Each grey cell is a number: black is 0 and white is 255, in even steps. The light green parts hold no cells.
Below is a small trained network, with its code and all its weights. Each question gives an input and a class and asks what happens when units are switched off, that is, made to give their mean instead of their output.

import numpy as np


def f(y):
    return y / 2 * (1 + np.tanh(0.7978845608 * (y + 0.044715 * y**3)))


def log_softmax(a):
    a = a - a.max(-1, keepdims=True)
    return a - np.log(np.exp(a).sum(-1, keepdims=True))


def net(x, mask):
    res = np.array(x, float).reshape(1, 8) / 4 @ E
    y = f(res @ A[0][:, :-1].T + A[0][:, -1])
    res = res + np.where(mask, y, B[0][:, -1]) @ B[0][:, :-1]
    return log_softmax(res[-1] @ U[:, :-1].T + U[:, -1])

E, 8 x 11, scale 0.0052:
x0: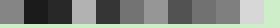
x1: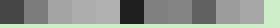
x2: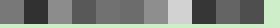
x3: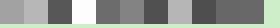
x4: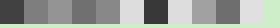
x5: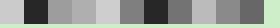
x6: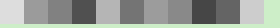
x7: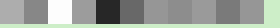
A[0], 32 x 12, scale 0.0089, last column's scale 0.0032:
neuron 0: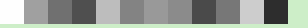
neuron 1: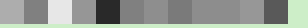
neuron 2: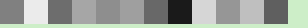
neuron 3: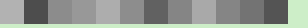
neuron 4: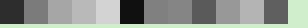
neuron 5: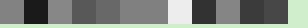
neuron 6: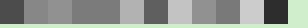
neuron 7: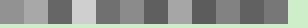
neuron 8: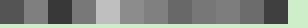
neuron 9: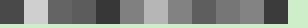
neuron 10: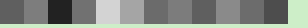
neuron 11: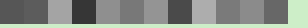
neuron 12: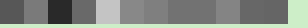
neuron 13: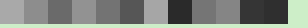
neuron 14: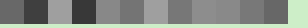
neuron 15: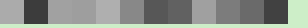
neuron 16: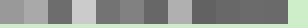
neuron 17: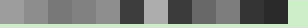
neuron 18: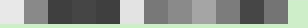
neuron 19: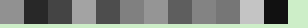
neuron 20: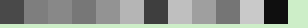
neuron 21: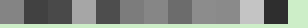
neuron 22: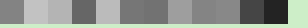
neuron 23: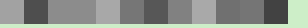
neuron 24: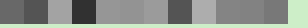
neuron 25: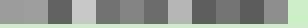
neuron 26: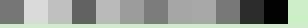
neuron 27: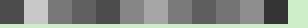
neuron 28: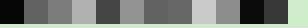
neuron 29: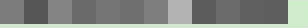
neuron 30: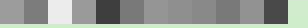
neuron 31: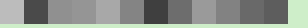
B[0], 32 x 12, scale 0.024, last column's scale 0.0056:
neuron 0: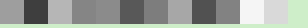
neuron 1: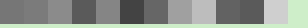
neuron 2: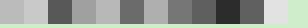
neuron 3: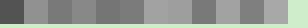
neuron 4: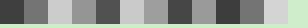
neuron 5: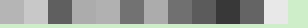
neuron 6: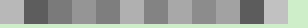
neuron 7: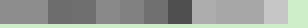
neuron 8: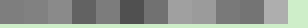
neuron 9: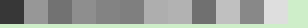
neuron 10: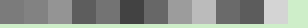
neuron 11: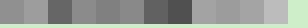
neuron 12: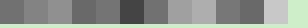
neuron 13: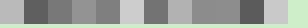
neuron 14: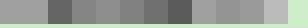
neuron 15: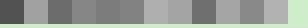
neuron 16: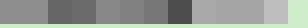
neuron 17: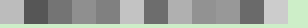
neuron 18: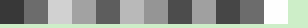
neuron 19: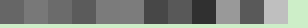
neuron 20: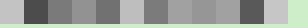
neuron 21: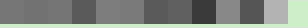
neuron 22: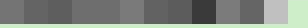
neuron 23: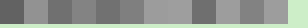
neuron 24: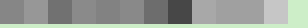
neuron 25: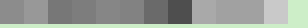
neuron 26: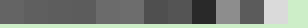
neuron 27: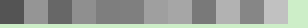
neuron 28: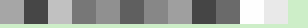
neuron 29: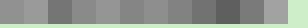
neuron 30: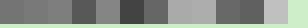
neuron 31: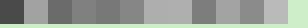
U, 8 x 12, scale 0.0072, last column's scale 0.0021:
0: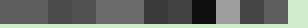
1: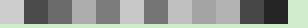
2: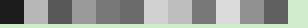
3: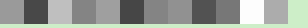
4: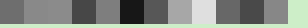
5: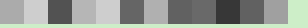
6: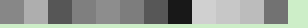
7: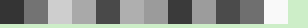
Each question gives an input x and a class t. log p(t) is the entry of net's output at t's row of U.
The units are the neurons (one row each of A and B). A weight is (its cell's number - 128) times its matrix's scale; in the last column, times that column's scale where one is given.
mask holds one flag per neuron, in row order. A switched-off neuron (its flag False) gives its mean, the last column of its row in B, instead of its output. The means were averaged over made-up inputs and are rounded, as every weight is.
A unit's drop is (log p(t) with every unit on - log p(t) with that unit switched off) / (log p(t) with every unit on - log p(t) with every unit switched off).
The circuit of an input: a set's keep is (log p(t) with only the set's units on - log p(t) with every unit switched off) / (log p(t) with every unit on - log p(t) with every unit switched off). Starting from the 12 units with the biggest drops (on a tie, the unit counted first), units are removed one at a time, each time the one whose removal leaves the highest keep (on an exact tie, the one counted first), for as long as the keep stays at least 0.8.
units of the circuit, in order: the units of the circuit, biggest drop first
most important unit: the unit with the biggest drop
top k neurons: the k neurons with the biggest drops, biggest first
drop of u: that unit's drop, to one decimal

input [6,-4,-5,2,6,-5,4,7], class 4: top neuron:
(neuron 1)
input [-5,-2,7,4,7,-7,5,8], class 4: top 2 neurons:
(neuron 30; neuron 1)
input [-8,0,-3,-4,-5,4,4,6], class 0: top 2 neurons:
(neuron 26; neuron 22)
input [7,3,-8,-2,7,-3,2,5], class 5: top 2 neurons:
(neuron 2; neuron 26)
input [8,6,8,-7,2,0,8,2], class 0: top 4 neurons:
(neuron 19; neuron 21; neuron 28; neuron 2)
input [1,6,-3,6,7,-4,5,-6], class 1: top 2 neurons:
(neuron 20; neuron 6)
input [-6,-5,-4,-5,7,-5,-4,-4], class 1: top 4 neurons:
(neuron 20; neuron 6; neuron 19; neuron 21)
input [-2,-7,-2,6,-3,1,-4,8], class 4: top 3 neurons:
(neuron 1; neuron 30; neuron 4)
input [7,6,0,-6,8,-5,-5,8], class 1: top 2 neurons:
(neuron 6; neuron 20)
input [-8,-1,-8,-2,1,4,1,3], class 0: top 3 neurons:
(neuron 26; neuron 22; neuron 5)
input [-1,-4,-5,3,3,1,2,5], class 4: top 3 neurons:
(neuron 5; neuron 1; neuron 30)
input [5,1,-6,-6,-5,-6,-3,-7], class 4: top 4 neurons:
(neuron 12; neuron 8; neuron 10; neuron 5)
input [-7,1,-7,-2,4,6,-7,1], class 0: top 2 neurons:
(neuron 26; neuron 22)
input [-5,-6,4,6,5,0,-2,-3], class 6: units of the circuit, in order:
(neuron 25)
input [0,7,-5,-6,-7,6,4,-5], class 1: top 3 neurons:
(neuron 17; neuron 13; neuron 18)
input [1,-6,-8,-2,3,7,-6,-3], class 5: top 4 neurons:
(neuron 2; neuron 9; neuron 27; neuron 0)
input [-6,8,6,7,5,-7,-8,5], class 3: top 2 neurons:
(neuron 28; neuron 18)
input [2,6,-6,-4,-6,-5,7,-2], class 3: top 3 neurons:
(neuron 0; neuron 18; neuron 20)
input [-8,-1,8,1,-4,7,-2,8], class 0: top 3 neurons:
(neuron 26; neuron 22; neuron 2)
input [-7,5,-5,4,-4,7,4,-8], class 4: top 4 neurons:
(neuron 10; neuron 12; neuron 8; neuron 9)
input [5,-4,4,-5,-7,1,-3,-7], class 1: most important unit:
neuron 13
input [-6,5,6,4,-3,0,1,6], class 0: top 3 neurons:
(neuron 22; neuron 26; neuron 2)
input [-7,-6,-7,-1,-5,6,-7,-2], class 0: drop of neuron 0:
0.4
